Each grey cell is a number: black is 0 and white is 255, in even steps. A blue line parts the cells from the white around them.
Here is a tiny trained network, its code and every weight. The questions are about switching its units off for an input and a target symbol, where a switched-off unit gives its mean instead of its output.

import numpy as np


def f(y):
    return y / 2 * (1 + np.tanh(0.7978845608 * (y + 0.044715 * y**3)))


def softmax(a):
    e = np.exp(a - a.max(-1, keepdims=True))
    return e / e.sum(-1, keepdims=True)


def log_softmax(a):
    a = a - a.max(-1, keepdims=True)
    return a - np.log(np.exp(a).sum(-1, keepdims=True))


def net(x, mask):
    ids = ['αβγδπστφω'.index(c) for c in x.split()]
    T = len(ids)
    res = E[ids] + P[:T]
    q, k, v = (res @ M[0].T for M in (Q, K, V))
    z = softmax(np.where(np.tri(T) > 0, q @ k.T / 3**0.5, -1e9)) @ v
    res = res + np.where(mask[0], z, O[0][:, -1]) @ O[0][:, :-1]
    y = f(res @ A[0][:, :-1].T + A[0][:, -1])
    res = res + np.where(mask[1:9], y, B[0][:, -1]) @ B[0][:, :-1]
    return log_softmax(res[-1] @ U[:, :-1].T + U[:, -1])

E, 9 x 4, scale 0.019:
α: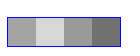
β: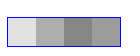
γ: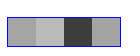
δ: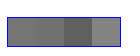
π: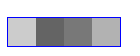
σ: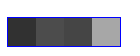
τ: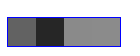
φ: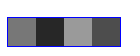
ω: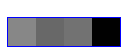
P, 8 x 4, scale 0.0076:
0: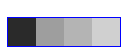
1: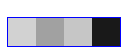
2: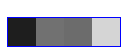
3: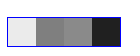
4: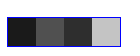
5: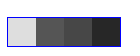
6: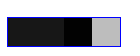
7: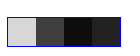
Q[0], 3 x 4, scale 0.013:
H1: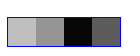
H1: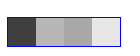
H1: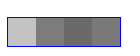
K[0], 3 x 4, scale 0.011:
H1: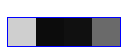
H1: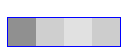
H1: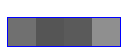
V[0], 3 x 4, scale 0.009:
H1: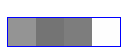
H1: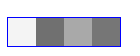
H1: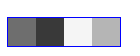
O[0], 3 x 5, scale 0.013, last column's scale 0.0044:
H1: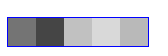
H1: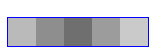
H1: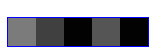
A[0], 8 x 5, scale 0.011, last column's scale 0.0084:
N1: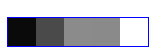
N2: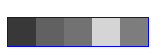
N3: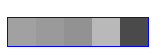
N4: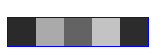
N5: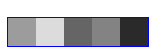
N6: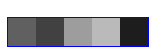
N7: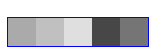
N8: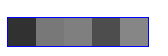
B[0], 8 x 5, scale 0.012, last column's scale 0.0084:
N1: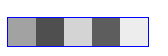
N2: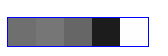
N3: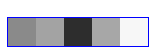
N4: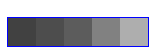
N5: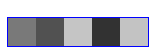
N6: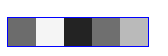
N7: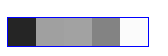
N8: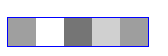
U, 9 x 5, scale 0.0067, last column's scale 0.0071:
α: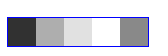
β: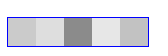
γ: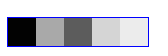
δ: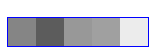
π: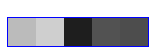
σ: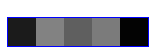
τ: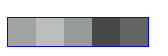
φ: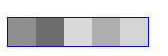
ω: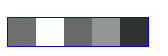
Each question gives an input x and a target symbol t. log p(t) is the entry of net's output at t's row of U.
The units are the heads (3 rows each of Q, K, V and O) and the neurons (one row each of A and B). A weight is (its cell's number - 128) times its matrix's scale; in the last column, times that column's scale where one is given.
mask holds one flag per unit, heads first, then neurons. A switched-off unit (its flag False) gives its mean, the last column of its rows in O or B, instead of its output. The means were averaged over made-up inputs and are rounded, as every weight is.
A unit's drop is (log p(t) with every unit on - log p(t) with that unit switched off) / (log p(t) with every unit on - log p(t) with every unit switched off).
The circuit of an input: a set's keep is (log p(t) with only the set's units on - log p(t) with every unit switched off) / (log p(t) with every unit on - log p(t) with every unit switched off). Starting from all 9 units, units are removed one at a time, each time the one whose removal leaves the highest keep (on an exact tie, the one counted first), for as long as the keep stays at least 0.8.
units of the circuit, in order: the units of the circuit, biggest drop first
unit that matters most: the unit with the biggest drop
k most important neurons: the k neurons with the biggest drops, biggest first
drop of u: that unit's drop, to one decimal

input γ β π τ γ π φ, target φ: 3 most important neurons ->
N1, N3, N6
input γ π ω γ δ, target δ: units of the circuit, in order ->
N7, N1
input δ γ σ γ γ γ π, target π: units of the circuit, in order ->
N6, N2, H1, N7
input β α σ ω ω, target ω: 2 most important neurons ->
N8, N7
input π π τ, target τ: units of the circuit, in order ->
N1, N6, N2
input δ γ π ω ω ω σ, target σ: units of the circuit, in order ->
N2
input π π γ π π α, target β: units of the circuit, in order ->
H1, N2
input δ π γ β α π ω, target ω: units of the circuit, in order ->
H1, N8
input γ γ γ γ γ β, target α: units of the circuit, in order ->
N7, H1
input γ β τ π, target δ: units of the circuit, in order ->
H1, N6
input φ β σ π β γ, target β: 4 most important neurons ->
N2, N3, N4, N1
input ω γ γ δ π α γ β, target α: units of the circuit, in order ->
H1, N7
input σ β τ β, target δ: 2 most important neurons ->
N6, N3
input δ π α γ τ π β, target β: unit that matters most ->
N7
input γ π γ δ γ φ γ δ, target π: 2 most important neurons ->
N7, N1
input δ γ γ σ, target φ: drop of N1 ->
0.6
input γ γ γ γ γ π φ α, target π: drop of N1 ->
0.3
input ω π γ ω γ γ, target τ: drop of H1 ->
1.2
